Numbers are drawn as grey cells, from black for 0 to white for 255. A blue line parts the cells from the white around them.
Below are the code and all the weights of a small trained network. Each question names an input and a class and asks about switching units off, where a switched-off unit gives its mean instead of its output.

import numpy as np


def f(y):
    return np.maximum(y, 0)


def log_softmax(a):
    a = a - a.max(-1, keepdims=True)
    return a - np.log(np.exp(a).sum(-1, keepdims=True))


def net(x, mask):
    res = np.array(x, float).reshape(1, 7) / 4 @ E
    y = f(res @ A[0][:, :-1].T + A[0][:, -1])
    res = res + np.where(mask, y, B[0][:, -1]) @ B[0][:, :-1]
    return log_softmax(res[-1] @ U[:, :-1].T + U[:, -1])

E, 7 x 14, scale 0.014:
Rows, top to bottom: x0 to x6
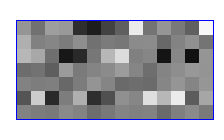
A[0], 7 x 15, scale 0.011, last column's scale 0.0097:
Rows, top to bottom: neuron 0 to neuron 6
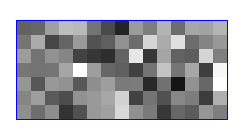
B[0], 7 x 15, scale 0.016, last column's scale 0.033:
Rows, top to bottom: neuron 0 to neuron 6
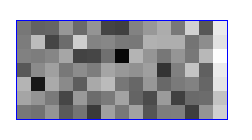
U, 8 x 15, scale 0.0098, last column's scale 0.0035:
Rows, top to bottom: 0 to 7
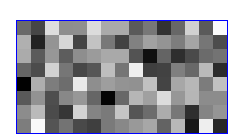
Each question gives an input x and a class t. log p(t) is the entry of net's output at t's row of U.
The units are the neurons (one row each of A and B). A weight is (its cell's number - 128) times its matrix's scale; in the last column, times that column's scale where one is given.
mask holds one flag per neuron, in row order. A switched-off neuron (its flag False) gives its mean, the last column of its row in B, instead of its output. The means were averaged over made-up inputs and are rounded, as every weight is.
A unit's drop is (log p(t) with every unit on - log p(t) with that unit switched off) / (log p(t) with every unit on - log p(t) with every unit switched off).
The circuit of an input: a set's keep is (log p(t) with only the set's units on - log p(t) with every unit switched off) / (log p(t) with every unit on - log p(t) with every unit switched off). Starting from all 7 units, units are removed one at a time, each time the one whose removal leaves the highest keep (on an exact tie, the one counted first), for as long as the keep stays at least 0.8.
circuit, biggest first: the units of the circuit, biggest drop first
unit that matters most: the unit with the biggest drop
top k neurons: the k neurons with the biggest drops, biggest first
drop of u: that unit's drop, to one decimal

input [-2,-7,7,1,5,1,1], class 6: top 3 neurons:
(neuron 2; neuron 4; neuron 5)
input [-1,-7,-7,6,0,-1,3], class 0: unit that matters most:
neuron 3
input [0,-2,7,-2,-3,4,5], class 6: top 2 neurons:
(neuron 2; neuron 5)
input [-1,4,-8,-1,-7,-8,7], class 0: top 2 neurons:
(neuron 3; neuron 2)
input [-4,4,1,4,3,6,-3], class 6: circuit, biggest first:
(neuron 5; neuron 2)
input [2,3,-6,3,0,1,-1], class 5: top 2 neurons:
(neuron 4; neuron 0)
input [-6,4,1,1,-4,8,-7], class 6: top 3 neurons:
(neuron 5; neuron 2; neuron 0)
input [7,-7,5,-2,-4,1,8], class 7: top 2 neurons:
(neuron 4; neuron 3)
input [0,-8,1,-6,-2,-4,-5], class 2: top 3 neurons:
(neuron 2; neuron 0; neuron 3)
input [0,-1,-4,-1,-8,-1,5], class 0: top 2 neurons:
(neuron 2; neuron 3)
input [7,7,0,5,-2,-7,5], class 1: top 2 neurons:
(neuron 4; neuron 3)
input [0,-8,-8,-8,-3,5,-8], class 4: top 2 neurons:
(neuron 3; neuron 2)
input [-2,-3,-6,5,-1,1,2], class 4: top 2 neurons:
(neuron 3; neuron 4)
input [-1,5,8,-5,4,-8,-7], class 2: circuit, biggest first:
(neuron 5)
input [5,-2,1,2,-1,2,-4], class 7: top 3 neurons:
(neuron 0; neuron 4; neuron 2)
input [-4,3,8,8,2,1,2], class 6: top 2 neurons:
(neuron 4; neuron 5)
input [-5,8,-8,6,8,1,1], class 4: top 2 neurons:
(neuron 3; neuron 4)
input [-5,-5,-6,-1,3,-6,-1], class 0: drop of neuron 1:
0.0
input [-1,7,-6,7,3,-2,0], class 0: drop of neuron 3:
0.6
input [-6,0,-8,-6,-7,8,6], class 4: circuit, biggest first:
(neuron 3)
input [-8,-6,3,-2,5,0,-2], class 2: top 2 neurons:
(neuron 1; neuron 5)
